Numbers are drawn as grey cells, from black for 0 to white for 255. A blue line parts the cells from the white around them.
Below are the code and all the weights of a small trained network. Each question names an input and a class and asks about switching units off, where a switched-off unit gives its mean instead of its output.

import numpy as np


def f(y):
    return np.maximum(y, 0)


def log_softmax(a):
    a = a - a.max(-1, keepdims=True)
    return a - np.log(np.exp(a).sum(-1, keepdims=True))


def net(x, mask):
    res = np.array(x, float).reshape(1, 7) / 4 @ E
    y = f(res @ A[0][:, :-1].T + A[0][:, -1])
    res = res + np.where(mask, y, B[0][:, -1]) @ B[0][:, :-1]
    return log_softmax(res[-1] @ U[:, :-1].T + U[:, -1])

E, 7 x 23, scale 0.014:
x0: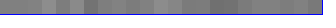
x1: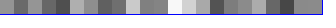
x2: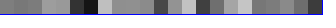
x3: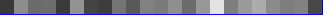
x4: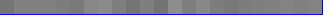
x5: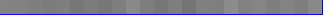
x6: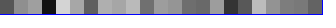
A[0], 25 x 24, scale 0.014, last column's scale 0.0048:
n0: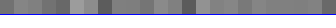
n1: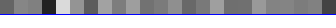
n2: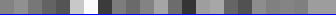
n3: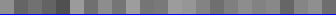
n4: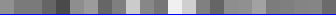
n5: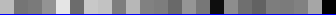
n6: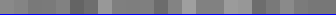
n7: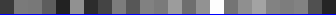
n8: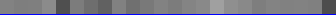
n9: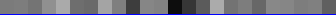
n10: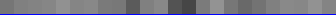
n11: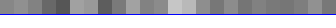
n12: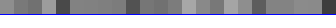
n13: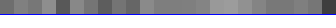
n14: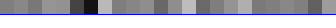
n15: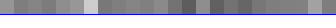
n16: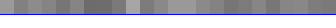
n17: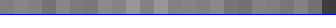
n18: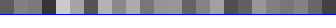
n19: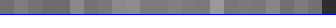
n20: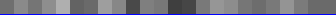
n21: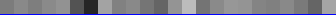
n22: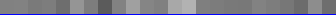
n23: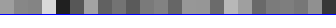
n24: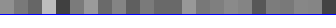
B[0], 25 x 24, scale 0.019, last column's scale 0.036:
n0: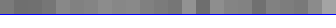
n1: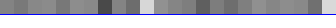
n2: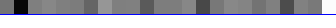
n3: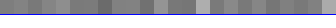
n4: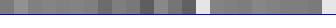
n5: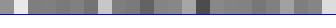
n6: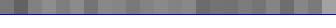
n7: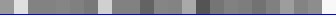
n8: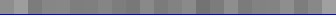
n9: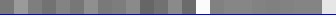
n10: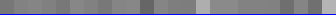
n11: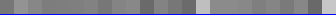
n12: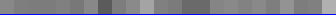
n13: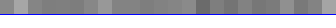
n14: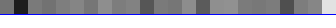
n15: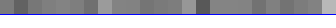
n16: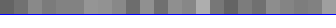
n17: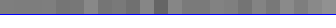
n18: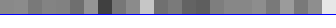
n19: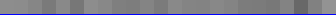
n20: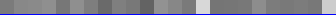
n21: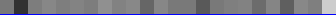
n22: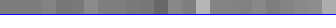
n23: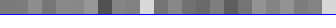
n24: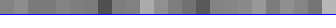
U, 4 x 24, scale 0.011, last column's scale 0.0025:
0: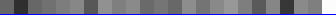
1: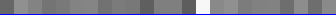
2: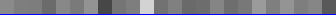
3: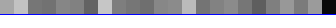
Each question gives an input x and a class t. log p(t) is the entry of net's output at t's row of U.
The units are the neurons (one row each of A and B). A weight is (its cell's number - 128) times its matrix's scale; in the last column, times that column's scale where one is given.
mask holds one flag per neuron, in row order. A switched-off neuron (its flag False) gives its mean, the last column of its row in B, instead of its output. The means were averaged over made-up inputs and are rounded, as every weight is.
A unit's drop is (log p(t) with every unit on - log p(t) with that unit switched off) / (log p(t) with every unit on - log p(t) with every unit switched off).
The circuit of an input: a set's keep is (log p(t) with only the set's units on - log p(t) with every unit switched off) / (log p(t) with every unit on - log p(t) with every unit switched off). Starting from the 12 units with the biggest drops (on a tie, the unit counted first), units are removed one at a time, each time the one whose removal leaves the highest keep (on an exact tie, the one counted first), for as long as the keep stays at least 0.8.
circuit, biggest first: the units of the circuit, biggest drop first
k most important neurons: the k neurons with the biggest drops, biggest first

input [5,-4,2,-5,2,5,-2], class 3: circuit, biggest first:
[n5]
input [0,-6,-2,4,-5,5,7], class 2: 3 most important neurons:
[n18; n1; n4]
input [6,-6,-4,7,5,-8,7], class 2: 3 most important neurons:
[n18; n1; n5]
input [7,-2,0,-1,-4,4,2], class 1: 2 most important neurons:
[n23; n7]
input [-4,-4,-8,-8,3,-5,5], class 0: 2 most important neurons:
[n2; n7]
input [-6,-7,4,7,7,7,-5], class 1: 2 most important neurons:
[n9; n20]
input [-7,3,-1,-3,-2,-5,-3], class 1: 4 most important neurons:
[n7; n18; n1; n4]
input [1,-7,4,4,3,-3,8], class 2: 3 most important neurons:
[n18; n1; n4]
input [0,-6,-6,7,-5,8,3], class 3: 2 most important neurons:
[n7; n14]
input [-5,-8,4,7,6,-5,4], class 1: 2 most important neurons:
[n9; n20]
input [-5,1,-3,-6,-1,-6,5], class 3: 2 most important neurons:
[n5; n23]
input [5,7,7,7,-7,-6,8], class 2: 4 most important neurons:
[n18; n1; n2; n9]
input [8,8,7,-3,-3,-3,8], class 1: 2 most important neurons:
[n4; n2]
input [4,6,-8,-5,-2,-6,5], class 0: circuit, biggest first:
[n2]
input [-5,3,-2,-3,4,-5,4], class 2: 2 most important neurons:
[n7; n9]
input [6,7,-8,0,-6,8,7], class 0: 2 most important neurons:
[n2; n9]
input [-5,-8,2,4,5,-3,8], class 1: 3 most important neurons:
[n9; n20; n23]
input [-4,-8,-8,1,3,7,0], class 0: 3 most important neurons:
[n2; n4; n15]
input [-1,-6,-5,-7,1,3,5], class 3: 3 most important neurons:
[n5; n4; n15]
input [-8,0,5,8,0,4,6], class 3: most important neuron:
[n7]
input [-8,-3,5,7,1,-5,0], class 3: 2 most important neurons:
[n7; n2]
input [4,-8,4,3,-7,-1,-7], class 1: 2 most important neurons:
[n9; n20]
